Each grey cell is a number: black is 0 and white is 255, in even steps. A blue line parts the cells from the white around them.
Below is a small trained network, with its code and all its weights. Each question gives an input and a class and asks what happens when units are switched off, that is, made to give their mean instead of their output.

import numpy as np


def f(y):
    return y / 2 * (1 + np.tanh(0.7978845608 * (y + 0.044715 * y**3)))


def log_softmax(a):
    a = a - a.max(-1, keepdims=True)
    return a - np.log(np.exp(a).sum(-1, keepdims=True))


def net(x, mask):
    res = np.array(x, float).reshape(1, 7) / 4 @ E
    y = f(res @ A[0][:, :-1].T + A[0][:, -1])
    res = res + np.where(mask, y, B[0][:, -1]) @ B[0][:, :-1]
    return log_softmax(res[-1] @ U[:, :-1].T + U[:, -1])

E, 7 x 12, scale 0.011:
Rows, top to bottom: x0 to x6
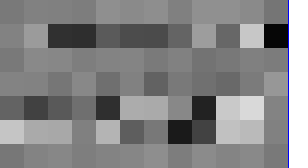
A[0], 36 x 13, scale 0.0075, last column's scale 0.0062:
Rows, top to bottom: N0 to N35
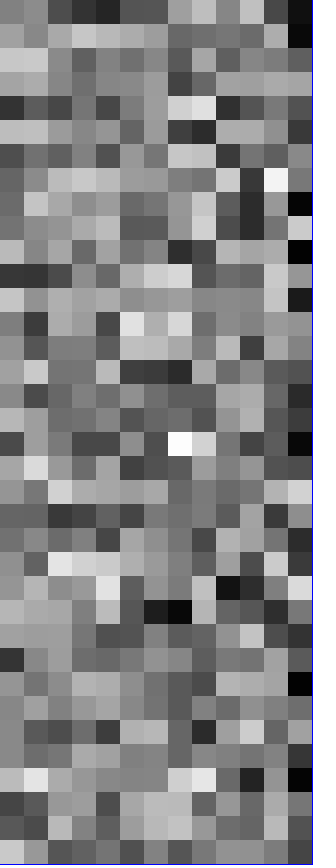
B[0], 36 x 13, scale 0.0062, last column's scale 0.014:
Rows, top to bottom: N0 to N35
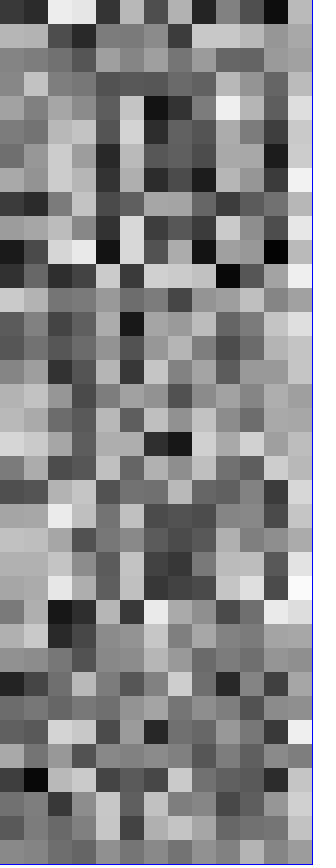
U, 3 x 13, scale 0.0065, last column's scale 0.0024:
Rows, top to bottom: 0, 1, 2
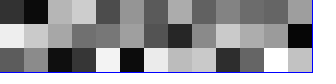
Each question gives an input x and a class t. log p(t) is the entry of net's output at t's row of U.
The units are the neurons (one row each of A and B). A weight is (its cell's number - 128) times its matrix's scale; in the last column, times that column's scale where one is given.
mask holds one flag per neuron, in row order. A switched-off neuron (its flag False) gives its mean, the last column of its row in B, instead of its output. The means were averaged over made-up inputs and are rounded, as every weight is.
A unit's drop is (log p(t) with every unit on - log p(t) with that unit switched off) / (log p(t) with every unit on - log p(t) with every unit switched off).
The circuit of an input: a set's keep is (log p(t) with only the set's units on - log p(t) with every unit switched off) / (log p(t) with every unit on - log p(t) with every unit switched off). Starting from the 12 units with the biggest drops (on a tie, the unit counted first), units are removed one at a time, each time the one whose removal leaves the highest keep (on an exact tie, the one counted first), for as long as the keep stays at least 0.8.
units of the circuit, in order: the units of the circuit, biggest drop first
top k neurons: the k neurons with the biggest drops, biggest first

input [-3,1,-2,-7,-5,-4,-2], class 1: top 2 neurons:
N18, N24
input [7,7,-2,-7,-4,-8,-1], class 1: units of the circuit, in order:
N18
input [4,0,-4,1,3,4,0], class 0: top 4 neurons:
N18, N23, N10, N24
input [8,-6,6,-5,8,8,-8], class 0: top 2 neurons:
N10, N28
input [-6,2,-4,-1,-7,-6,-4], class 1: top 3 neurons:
N18, N24, N4
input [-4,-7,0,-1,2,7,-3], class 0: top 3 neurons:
N10, N28, N20
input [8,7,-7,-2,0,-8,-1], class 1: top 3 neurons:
N18, N4, N32
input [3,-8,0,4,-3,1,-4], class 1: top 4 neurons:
N23, N1, N12, N0
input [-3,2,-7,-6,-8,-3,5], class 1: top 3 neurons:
N18, N24, N9
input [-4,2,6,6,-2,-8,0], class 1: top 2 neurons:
N18, N4
